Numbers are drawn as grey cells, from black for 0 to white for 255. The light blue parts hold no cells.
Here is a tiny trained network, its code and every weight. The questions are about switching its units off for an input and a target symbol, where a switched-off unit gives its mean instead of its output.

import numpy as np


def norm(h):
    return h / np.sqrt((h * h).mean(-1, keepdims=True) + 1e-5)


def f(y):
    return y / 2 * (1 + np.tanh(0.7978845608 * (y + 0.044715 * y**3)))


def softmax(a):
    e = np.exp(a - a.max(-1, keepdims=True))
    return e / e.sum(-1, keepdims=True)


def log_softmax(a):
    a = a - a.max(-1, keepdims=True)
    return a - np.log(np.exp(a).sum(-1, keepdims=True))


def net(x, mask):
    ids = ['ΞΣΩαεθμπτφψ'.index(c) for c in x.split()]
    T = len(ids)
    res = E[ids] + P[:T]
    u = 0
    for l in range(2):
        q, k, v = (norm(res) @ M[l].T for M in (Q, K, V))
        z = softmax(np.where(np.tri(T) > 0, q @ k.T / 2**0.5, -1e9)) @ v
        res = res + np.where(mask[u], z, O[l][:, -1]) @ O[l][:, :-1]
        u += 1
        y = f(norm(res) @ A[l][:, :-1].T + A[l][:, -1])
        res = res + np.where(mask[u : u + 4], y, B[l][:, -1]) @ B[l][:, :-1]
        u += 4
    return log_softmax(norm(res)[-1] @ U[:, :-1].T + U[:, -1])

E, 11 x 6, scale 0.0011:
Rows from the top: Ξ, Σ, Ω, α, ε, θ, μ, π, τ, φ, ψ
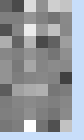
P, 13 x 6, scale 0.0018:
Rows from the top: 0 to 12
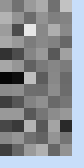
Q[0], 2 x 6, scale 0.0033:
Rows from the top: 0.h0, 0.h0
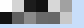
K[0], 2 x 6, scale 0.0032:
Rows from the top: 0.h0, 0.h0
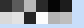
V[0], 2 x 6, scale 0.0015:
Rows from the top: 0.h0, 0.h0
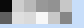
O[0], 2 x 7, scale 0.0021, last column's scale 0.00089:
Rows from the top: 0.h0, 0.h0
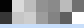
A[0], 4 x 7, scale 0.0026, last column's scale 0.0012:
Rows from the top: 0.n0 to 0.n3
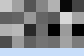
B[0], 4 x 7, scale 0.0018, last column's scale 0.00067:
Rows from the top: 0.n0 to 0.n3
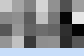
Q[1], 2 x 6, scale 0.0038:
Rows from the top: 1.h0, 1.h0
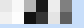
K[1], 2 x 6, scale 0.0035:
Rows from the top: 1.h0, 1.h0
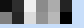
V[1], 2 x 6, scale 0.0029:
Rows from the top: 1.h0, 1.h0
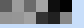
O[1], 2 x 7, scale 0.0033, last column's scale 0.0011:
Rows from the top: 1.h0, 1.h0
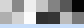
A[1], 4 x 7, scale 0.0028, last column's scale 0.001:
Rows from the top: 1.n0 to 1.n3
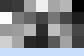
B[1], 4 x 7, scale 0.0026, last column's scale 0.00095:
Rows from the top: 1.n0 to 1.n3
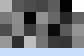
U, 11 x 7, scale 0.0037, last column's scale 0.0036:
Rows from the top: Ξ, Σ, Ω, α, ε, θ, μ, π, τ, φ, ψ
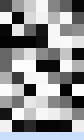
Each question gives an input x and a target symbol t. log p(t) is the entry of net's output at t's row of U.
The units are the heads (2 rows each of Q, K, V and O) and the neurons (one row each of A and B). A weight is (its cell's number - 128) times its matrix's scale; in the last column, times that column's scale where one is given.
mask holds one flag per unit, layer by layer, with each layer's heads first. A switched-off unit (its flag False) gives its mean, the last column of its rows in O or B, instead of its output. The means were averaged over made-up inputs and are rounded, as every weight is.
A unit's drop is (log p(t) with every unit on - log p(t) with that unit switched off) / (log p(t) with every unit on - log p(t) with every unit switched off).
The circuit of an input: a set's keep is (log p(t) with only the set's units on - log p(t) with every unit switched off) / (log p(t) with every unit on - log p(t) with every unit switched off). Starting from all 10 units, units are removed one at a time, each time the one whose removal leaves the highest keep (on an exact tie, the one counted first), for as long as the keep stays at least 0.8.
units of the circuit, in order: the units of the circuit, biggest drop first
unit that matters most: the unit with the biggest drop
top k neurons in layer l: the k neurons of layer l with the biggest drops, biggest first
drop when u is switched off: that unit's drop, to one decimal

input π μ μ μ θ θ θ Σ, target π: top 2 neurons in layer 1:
[1.n1, 1.n0]
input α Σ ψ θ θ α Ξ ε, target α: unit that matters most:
0.h0
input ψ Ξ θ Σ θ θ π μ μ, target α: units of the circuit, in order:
[0.n1, 1.h0, 1.n2]
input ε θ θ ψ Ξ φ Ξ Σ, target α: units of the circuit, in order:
[1.h0, 1.n0]
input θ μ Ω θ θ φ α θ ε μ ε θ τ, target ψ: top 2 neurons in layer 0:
[0.n2, 0.n1]
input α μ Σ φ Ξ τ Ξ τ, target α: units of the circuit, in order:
[1.h0, 0.n1]
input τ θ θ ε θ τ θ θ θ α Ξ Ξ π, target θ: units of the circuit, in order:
[1.h0, 0.n2]
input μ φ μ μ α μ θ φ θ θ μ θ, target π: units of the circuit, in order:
[1.h0, 1.n1]
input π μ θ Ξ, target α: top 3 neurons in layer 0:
[0.n1, 0.n0, 0.n2]
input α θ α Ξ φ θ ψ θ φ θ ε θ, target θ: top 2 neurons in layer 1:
[1.n0, 1.n2]
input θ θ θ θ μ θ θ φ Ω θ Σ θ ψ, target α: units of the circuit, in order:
[1.h0, 0.h0]
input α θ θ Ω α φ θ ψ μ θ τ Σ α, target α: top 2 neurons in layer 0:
[0.n0, 0.n1]
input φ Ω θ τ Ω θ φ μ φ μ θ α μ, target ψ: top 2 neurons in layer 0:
[0.n2, 0.n1]
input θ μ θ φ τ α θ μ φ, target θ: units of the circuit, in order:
[1.h0]
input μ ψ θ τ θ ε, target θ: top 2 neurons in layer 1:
[1.n0, 1.n3]
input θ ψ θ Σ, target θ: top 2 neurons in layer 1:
[1.n0, 1.n3]
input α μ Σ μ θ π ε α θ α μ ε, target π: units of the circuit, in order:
[1.h0, 1.n1]
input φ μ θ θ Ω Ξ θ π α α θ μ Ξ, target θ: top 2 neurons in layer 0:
[0.n0, 0.n2]
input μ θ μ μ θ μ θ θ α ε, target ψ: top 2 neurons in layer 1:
[1.n3, 1.n1]
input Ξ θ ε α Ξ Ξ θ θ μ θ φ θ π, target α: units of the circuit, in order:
[1.h0]
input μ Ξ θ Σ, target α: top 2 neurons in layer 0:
[0.n1, 0.n3]
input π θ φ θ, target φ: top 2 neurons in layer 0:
[0.n0, 0.n1]
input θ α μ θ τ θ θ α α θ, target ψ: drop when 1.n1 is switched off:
0.2
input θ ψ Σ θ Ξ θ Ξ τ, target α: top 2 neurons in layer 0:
[0.n1, 0.n2]
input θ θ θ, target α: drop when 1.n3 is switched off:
0.2
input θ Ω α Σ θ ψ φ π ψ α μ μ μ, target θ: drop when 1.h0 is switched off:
1.1
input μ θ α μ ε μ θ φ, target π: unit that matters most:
0.n0
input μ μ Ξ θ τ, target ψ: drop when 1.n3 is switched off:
-0.2
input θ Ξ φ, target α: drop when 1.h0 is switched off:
0.8
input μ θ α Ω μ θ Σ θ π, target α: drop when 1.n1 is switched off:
0.1
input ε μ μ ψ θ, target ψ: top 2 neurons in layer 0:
[0.n1, 0.n0]
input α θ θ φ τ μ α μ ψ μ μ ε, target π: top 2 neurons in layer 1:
[1.n1, 1.n0]
